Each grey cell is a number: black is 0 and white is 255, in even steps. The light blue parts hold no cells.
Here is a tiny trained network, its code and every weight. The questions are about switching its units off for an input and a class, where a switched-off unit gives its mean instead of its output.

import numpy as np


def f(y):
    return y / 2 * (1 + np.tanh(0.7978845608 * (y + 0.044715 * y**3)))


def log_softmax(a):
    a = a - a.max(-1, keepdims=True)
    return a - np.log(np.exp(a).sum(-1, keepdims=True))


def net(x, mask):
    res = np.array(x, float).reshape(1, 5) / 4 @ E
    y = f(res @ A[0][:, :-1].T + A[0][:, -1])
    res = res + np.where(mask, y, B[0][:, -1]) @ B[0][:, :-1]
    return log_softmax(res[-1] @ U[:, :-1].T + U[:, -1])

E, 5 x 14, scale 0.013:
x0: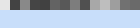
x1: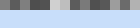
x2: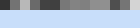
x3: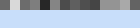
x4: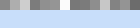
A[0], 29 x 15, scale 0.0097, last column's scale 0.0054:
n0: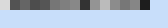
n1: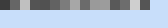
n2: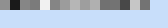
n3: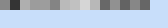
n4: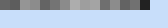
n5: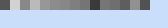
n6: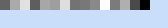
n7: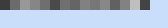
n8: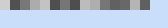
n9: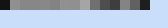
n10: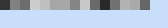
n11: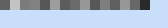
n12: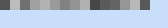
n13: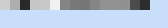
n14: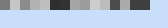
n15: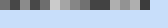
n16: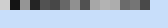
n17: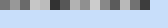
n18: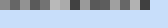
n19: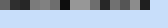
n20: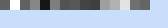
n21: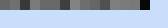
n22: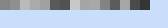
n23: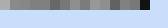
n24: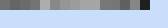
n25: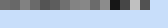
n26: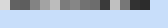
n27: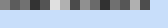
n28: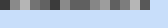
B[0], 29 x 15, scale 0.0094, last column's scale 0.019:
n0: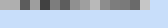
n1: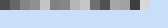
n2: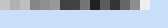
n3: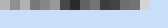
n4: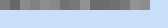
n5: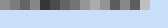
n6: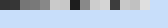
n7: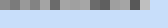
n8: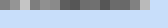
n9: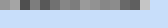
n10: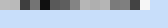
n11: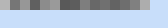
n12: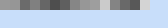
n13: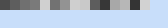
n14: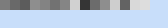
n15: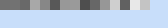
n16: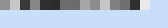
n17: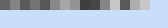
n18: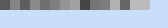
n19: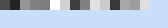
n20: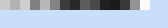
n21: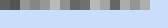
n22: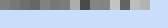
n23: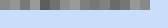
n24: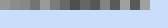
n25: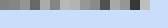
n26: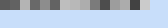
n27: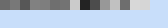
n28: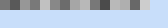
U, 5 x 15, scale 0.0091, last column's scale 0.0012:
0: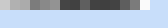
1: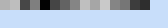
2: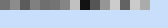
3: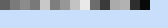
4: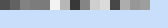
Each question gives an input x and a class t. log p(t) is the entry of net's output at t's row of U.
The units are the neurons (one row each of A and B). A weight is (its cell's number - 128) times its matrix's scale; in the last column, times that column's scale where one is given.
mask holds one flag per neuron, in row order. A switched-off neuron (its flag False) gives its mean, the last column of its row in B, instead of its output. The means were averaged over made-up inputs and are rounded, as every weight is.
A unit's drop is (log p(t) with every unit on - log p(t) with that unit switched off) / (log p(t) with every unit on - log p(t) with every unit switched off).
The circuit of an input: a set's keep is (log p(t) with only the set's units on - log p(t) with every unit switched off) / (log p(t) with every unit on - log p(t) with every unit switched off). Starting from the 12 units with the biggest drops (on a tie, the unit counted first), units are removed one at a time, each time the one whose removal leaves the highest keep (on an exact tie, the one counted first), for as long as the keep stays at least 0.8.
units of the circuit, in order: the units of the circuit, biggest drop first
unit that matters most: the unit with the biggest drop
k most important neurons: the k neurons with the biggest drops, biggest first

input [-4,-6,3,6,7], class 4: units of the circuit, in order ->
[n6]
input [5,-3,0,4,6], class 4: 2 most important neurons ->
[n6, n10]
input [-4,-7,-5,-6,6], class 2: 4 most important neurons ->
[n14, n17, n20, n22]
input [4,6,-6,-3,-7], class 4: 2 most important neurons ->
[n19, n14]
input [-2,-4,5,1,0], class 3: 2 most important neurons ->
[n27, n28]
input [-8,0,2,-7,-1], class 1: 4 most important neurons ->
[n10, n20, n12, n9]
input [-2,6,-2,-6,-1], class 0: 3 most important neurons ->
[n2, n3, n14]
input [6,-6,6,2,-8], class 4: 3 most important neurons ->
[n19, n21, n10]
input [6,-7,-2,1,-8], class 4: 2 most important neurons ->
[n19, n21]
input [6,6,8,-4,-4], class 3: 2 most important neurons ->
[n1, n25]
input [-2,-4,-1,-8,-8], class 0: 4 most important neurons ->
[n2, n6, n8, n3]
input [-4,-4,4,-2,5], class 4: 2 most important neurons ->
[n6, n16]
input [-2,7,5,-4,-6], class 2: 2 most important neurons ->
[n27, n15]
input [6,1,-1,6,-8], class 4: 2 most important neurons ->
[n19, n21]
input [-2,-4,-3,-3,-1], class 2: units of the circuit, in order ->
[n14]
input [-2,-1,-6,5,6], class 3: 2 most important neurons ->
[n13, n19]
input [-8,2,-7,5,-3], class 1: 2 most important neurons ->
[n10, n12]
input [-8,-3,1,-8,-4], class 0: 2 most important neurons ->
[n2, n3]
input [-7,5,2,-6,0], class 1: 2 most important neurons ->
[n10, n20]
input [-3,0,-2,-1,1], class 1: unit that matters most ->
n20
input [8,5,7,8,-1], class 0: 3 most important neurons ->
[n20, n10, n12]
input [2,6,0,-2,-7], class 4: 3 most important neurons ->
[n19, n14, n21]
